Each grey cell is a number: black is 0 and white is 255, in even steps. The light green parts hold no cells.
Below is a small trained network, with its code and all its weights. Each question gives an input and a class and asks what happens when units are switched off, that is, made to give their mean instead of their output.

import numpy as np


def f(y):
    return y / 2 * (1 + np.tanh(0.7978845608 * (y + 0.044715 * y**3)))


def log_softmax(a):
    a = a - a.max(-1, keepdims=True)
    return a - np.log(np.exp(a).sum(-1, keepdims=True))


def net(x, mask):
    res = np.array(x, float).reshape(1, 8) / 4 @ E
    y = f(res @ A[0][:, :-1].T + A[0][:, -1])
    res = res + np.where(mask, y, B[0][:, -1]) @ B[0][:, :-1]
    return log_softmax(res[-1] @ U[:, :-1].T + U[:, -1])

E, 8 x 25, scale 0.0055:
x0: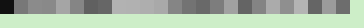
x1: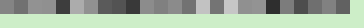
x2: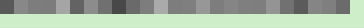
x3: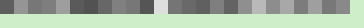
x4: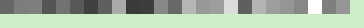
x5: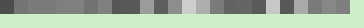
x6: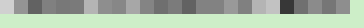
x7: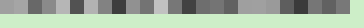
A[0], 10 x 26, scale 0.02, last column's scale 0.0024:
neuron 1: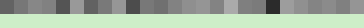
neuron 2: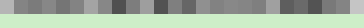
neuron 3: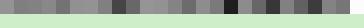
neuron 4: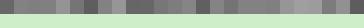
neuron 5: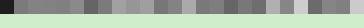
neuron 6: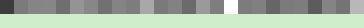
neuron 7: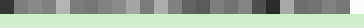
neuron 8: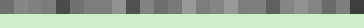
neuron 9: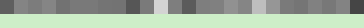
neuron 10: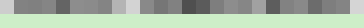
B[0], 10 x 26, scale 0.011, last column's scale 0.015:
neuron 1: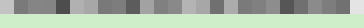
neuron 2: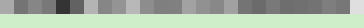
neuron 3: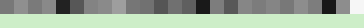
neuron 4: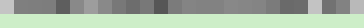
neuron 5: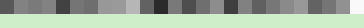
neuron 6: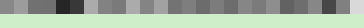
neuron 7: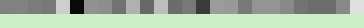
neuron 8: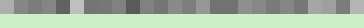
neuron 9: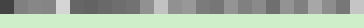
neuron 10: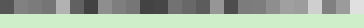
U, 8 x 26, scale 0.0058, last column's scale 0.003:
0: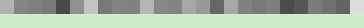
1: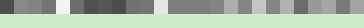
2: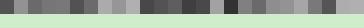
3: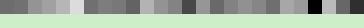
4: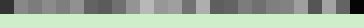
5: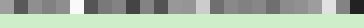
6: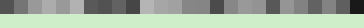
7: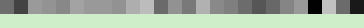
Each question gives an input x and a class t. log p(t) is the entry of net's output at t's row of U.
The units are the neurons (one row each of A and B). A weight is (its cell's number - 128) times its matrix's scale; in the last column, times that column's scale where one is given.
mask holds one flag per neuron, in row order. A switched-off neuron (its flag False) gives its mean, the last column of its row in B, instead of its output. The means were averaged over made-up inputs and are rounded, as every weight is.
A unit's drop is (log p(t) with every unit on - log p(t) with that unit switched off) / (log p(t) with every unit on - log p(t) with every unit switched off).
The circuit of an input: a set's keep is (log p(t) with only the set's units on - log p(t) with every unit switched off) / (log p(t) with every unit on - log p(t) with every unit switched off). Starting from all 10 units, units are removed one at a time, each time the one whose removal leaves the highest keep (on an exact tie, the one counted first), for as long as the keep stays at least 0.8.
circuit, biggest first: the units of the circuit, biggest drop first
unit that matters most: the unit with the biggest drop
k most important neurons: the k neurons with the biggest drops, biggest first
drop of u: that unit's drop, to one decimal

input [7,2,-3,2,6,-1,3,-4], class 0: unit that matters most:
neuron 1
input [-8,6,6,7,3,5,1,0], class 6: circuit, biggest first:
neuron 7; neuron 9; neuron 6
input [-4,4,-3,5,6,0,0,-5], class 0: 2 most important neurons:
neuron 1; neuron 10
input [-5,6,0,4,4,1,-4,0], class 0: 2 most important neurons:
neuron 1; neuron 10
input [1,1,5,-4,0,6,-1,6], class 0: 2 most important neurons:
neuron 10; neuron 5
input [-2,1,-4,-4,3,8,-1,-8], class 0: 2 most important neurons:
neuron 1; neuron 6
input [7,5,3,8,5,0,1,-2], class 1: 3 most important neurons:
neuron 9; neuron 3; neuron 2
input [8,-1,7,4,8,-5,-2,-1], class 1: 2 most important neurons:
neuron 9; neuron 3
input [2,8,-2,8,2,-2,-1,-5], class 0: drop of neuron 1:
0.2
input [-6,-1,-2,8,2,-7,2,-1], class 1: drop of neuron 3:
0.3
